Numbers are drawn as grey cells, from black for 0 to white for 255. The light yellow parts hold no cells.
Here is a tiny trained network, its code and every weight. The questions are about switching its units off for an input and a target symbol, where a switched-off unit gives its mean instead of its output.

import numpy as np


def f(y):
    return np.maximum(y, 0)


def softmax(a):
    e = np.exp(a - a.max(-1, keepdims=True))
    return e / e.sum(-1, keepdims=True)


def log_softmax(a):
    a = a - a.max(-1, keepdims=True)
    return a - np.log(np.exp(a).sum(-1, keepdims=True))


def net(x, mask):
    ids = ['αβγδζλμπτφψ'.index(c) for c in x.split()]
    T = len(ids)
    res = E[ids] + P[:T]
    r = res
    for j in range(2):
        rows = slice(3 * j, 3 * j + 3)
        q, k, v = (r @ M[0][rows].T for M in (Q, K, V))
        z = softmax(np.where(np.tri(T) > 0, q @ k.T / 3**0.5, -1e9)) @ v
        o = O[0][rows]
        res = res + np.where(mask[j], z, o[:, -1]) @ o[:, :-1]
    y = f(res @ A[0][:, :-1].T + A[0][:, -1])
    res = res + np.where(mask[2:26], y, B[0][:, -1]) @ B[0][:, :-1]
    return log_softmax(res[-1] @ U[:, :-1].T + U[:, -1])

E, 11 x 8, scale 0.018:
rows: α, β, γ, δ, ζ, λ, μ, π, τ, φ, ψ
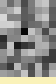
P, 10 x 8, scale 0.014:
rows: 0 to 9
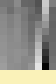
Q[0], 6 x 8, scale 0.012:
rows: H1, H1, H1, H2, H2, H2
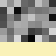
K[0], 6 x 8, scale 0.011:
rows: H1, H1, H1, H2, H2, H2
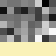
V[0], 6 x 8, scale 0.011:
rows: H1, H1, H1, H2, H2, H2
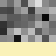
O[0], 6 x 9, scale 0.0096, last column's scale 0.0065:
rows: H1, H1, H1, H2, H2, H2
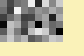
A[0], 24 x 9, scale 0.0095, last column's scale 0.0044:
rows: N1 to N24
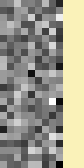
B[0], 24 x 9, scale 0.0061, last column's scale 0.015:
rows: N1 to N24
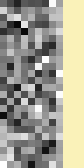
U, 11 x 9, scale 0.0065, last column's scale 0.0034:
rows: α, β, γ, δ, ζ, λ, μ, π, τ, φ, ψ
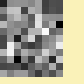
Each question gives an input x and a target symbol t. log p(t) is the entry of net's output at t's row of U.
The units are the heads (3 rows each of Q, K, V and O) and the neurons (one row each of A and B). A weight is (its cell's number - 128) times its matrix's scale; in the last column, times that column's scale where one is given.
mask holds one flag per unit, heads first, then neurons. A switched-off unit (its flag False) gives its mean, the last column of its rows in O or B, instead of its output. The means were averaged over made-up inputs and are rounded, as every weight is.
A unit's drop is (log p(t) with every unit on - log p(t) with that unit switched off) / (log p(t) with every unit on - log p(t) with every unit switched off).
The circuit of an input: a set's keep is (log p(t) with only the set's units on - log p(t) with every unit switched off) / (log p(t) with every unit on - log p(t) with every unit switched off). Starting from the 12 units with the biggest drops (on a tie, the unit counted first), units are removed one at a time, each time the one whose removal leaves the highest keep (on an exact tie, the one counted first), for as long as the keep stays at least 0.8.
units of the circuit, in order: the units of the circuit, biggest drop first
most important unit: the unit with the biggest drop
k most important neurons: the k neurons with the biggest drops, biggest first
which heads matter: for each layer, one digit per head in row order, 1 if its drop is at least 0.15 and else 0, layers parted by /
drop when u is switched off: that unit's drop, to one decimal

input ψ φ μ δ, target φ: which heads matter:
11
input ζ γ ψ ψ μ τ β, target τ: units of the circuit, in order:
[H1 N4]
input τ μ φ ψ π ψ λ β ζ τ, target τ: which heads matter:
10
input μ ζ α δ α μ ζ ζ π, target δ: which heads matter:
01
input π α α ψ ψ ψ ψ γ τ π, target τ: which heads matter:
10
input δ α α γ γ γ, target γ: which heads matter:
11
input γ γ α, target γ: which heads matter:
10
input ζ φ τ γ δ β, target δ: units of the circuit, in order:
[H2 N24 N11]
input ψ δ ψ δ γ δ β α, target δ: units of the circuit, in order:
[H2 N24]
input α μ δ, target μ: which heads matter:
01
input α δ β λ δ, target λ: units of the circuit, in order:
[H2 N4 N1]
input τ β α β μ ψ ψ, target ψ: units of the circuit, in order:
[N11 H2]
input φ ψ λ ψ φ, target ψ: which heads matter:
10
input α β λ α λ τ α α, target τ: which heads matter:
10
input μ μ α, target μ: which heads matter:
11
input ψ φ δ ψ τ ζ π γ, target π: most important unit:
H1
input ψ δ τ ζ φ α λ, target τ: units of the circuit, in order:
[H1]
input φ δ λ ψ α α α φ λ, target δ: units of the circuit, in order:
[H2 N24]
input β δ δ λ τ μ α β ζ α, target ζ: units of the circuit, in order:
[H1 N9]
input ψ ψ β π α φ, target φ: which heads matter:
10
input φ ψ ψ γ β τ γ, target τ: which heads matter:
10
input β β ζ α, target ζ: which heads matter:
11
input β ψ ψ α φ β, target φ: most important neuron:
[N1]
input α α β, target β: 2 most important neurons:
[N22 N3]
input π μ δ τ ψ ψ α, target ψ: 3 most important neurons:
[N11 N14 N20]
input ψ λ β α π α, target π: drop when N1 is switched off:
0.0
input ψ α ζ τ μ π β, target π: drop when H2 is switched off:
0.3
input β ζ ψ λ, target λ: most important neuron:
[N13]
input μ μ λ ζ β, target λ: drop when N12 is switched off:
0.0
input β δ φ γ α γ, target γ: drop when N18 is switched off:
0.1
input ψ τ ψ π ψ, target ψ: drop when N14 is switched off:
0.4
